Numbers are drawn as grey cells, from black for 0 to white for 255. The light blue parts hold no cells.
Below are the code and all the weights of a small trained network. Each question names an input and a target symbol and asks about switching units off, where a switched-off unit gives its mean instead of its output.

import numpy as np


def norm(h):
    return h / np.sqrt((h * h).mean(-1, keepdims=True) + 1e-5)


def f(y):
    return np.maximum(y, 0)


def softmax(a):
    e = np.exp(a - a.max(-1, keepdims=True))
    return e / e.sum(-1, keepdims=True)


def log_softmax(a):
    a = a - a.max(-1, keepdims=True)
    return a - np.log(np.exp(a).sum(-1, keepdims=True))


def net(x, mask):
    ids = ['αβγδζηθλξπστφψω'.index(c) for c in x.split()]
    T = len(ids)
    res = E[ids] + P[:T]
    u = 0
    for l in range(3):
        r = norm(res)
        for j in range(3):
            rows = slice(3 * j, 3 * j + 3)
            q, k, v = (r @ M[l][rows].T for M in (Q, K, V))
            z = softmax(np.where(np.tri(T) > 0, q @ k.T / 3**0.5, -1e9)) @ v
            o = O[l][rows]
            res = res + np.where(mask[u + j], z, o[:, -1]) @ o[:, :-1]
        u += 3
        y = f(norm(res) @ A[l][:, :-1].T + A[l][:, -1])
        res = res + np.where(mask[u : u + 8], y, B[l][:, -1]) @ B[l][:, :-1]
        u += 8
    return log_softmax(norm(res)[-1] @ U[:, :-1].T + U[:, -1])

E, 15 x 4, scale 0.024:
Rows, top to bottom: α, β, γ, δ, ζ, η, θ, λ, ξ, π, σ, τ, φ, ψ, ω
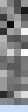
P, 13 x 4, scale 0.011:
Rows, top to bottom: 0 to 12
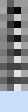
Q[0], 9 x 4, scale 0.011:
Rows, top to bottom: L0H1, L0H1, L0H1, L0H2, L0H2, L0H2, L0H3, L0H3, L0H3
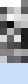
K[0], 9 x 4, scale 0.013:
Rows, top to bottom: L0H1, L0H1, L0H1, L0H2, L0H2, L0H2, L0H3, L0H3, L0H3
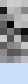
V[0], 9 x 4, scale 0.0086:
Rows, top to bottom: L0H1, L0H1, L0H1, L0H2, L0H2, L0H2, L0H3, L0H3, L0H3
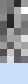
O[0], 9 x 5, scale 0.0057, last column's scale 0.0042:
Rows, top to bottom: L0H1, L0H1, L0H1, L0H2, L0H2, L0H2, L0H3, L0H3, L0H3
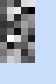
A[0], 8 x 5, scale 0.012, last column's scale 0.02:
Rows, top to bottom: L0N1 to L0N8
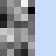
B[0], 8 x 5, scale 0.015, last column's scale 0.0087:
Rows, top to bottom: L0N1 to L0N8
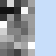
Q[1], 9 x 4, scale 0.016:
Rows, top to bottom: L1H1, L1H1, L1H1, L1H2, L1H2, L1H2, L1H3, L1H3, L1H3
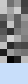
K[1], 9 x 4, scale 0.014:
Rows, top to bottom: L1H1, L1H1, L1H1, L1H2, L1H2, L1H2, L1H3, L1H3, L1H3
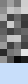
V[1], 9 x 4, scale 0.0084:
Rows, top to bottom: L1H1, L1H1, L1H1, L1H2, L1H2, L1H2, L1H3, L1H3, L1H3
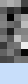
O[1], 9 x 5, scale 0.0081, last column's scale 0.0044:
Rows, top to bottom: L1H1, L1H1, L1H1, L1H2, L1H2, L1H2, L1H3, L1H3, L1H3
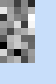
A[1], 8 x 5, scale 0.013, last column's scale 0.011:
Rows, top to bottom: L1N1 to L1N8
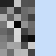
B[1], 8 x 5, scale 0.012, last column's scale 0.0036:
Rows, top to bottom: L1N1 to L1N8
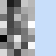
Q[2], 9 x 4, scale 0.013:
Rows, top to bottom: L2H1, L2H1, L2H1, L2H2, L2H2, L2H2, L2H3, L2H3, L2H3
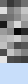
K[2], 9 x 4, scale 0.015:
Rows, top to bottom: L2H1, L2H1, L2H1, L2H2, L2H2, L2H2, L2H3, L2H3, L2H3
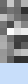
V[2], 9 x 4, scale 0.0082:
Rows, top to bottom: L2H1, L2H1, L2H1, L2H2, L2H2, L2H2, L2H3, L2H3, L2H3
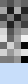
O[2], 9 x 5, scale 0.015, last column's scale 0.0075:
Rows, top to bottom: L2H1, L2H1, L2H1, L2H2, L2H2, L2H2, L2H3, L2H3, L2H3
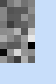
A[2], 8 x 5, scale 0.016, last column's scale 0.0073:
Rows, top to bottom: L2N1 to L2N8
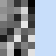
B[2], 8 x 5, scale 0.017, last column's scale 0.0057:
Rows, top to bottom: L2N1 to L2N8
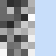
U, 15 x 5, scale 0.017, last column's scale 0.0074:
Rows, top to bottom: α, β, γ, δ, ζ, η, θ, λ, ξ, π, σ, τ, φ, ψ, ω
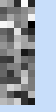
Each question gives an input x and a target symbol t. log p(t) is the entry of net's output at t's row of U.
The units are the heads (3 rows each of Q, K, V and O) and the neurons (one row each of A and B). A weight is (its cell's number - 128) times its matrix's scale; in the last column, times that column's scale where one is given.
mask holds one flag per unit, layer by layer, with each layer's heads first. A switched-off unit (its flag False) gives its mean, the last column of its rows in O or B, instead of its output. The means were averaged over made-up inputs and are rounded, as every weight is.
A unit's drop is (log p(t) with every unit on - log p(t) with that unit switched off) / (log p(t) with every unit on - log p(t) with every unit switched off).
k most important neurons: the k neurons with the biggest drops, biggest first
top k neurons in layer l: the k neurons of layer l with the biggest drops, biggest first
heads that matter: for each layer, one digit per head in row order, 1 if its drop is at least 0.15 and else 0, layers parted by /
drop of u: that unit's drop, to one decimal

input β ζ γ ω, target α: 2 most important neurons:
[L0N1 L2N2]
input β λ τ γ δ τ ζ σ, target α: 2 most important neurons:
[L0N1 L0N7]
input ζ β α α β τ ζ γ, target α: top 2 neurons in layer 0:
[L0N7 L0N1]
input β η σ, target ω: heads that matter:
100 / 000 / 000
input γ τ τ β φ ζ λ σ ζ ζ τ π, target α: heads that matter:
100 / 000 / 110
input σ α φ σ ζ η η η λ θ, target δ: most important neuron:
[L0N7]
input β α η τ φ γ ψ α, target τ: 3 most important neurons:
[L2N4 L0N1 L0N7]
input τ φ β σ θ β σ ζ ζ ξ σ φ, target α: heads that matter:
000 / 000 / 110
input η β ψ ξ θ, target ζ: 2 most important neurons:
[L1N6 L2N6]
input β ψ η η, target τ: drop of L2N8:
0.1
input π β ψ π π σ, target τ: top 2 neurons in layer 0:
[L0N1 L0N7]
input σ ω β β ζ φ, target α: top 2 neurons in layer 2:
[L2N2 L2N4]
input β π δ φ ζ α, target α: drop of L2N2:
0.2
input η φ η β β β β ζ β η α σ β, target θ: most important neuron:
[L0N7]
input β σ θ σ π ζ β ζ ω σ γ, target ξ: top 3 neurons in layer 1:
[L1N1 L1N7 L1N5]
